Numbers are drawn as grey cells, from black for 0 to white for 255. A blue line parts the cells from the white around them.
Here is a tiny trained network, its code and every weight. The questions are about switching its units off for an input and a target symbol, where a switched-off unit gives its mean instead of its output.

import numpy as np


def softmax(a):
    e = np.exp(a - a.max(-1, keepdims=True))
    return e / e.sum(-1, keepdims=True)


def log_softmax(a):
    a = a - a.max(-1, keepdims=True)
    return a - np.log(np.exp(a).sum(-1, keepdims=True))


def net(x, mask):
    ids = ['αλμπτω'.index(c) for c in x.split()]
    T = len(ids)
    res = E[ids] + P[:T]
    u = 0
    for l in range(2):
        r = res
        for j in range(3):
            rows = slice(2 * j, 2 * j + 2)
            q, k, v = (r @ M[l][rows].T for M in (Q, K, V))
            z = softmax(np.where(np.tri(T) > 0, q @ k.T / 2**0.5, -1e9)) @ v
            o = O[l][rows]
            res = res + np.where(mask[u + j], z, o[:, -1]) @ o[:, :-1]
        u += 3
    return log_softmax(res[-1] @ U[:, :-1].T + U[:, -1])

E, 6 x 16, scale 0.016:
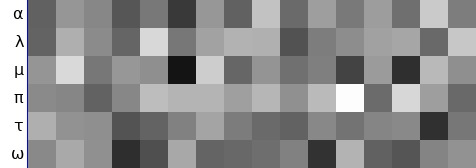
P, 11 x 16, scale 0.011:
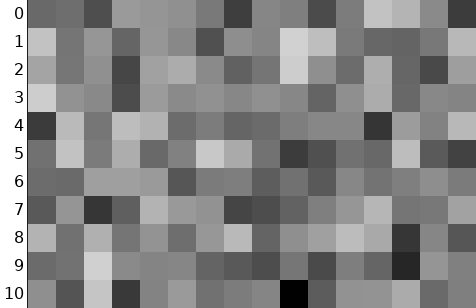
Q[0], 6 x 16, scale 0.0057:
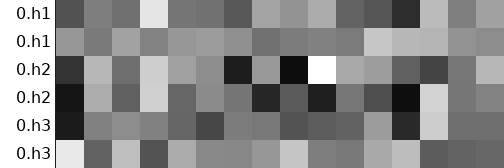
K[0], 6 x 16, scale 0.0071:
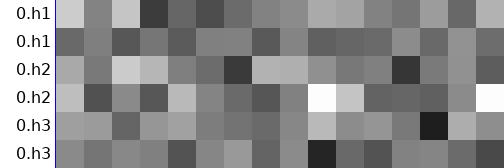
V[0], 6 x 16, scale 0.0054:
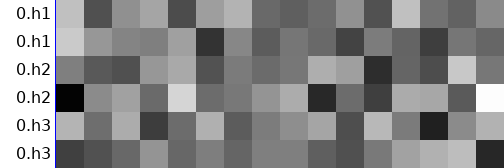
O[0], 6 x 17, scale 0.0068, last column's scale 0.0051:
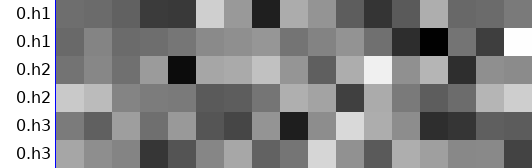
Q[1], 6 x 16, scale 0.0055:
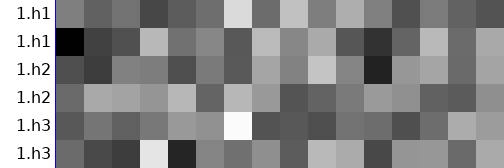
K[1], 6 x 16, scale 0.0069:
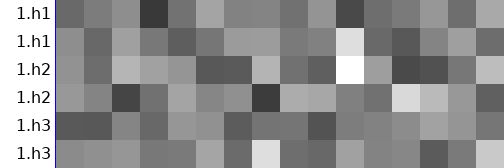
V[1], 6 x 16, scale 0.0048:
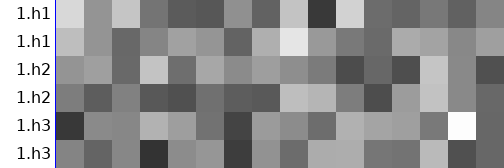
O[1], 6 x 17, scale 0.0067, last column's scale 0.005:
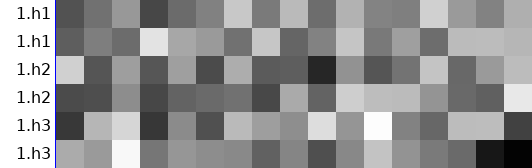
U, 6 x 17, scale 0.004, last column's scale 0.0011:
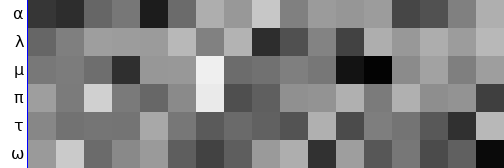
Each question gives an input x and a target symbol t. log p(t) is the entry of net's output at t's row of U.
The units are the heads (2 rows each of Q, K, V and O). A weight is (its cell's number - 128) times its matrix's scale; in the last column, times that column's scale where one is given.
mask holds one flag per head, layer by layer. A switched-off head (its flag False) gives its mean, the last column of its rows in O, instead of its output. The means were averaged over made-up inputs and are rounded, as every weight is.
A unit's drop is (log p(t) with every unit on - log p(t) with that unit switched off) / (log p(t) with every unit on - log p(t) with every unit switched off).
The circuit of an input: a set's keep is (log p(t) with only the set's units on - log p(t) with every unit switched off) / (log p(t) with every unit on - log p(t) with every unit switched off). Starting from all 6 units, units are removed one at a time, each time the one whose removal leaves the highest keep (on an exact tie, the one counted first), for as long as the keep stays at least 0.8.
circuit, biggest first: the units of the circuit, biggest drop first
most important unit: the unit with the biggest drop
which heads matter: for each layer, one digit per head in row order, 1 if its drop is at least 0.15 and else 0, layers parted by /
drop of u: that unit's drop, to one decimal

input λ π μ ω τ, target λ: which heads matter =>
110 / 100
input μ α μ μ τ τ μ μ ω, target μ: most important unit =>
0.h2
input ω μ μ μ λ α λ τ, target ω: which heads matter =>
011 / 110
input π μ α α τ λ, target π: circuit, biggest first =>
[1.h3, 0.h2]
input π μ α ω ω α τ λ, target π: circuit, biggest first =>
[1.h3, 0.h1, 0.h2]
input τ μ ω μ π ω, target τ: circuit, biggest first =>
[0.h3, 1.h3, 0.h1]
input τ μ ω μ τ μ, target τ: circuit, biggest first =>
[1.h3, 0.h3, 0.h1]
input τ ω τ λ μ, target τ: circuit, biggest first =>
[0.h3, 1.h3, 0.h1]
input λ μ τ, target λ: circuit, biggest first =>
[1.h1, 0.h1, 0.h3]
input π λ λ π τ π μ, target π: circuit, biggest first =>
[1.h3, 0.h1]
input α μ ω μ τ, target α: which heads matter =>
011 / 010
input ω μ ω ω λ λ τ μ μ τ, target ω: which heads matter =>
001 / 110
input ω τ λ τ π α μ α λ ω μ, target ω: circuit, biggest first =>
[1.h2, 0.h2, 1.h1]
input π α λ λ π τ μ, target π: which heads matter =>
110 / 011
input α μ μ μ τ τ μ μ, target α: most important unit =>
1.h2
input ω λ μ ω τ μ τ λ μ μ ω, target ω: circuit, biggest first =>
[0.h2, 1.h2, 0.h3]
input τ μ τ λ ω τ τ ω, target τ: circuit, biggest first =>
[1.h3, 0.h3, 0.h1]
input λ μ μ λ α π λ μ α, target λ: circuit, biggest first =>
[1.h1, 0.h2, 0.h1]
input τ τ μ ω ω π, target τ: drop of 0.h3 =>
0.5
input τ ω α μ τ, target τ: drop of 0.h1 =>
0.2
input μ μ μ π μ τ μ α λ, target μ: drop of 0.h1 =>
0.1
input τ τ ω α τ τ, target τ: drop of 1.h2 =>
0.1
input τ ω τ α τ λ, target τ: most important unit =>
0.h3
